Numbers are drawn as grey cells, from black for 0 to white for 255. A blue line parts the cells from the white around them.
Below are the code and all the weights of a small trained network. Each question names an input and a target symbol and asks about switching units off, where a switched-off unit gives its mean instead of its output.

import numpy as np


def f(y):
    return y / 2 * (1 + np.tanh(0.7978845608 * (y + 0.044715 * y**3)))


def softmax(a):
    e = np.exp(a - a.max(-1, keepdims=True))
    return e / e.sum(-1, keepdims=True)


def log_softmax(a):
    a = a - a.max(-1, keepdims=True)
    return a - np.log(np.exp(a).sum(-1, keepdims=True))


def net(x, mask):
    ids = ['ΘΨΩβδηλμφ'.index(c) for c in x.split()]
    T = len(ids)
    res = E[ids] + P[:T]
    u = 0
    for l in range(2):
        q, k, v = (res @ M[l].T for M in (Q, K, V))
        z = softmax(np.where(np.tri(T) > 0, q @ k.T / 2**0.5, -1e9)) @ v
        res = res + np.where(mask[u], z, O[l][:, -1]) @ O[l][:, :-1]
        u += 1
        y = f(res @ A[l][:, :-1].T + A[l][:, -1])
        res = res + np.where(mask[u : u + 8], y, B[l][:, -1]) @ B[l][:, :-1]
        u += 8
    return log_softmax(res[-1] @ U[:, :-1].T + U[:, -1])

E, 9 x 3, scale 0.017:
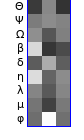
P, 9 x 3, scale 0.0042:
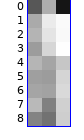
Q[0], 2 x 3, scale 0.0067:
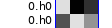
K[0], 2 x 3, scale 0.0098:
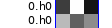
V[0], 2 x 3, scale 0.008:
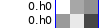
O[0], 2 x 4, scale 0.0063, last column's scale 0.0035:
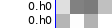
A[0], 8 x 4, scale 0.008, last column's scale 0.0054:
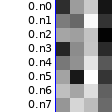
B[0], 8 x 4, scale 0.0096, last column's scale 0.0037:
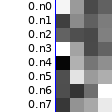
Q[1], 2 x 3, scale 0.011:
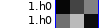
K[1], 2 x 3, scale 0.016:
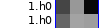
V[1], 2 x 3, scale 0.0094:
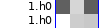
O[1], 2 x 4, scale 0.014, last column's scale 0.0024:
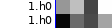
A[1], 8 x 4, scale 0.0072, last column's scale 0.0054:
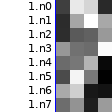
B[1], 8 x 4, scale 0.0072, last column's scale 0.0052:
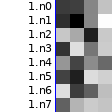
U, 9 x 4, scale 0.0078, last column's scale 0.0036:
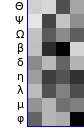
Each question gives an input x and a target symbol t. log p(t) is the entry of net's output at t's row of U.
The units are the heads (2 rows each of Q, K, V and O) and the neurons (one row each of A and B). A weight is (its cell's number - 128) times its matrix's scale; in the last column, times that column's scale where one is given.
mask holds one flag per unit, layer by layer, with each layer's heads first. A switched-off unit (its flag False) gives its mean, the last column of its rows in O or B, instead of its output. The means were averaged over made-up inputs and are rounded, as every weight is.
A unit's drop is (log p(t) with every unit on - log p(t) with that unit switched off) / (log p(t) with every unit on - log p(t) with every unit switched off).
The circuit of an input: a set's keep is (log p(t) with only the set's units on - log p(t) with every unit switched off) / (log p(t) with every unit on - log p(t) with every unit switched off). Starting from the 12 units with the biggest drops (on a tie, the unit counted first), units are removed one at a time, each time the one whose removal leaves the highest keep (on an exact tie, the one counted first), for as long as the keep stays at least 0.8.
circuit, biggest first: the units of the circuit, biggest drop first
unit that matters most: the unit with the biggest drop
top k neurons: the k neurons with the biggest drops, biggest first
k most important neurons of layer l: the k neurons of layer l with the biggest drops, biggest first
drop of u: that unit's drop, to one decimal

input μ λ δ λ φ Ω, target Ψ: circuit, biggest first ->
[1.h0; 0.h0]
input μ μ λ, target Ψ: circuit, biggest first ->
[1.h0]
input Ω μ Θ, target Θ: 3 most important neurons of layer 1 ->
[1.n1; 1.n5; 1.n0]
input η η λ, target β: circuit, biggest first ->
[1.h0; 1.n2; 0.h0]
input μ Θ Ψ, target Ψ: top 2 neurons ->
[0.n5; 1.n2]
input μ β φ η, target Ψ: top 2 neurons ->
[0.n6; 0.n7]
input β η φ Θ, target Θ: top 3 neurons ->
[1.n1; 0.n7; 1.n0]
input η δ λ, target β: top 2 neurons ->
[1.n2; 1.n1]
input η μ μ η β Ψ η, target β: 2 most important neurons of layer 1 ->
[1.n2; 1.n7]
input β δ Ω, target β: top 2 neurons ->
[0.n6; 1.n2]
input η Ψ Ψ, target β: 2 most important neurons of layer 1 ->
[1.n2; 1.n1]
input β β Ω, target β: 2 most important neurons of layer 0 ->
[0.n6; 0.n7]
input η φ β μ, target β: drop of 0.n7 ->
0.1
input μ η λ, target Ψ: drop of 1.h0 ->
1.3
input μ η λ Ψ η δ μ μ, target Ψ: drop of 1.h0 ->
1.4
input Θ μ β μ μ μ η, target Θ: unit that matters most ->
0.h0
